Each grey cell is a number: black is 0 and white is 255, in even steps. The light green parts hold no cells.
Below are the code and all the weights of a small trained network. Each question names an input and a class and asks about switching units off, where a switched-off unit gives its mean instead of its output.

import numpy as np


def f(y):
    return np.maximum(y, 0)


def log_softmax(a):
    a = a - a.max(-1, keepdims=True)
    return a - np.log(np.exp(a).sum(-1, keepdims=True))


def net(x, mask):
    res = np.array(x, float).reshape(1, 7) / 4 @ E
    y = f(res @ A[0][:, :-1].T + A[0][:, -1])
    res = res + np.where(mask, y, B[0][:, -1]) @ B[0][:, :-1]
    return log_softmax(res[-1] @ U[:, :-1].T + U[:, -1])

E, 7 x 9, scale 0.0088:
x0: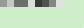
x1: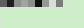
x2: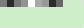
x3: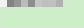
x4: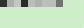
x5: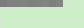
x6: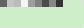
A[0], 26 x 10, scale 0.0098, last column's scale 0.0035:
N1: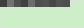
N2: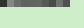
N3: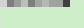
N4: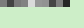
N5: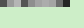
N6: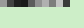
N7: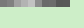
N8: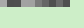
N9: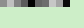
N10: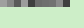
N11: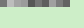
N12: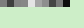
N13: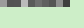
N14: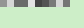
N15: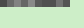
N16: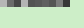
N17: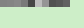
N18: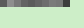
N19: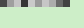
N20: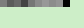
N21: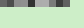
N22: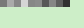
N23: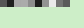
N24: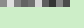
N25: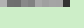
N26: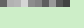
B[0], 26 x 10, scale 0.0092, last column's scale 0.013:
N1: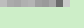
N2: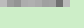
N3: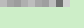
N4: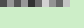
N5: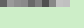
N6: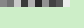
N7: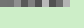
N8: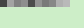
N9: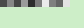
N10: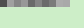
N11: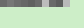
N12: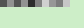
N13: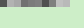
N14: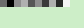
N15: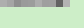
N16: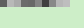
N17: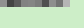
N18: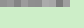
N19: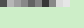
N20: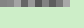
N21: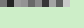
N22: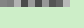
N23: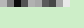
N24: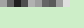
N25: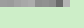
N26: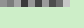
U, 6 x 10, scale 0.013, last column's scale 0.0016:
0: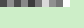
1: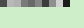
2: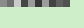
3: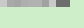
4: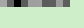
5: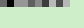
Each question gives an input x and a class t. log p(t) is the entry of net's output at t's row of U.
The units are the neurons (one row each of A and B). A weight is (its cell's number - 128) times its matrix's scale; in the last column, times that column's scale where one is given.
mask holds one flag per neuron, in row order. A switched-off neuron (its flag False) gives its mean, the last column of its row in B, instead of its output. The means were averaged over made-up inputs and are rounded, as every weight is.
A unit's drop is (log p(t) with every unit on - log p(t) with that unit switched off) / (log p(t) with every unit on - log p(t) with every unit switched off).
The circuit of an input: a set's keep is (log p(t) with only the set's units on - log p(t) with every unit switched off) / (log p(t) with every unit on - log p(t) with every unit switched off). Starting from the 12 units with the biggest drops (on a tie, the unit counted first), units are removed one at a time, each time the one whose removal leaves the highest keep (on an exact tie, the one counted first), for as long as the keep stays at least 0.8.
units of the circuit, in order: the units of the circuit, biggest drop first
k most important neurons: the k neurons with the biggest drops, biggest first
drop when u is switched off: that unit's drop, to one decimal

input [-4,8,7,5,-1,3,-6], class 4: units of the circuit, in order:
N23
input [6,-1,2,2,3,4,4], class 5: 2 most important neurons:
N14, N6
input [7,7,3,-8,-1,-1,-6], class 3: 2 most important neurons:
N1, N15
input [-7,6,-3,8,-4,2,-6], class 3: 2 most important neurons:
N3, N14
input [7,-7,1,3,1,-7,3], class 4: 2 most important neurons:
N24, N21
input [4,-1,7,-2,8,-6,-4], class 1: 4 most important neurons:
N19, N9, N5, N11
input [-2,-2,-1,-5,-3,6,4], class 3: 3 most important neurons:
N6, N2, N1
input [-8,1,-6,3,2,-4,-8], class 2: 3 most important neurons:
N6, N14, N20
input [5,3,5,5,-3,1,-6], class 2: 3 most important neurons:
N6, N9, N21
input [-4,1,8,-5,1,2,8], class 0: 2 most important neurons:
N12, N4
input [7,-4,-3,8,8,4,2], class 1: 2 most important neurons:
N19, N5
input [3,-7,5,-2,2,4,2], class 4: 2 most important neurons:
N24, N9
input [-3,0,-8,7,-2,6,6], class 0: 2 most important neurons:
N9, N11
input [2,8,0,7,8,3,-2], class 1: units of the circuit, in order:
N19
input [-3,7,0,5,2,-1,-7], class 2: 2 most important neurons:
N6, N24
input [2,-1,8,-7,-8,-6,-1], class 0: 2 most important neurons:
N4, N12
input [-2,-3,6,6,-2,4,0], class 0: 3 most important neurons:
N12, N4, N1
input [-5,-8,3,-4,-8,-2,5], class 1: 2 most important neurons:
N16, N13
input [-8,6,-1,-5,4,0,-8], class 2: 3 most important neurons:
N6, N14, N20
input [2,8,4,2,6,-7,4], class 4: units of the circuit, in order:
N23
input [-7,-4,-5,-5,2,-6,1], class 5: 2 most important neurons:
N21, N17
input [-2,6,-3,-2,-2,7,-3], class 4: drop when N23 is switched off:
0.8
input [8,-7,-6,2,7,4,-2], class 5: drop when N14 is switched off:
1.3
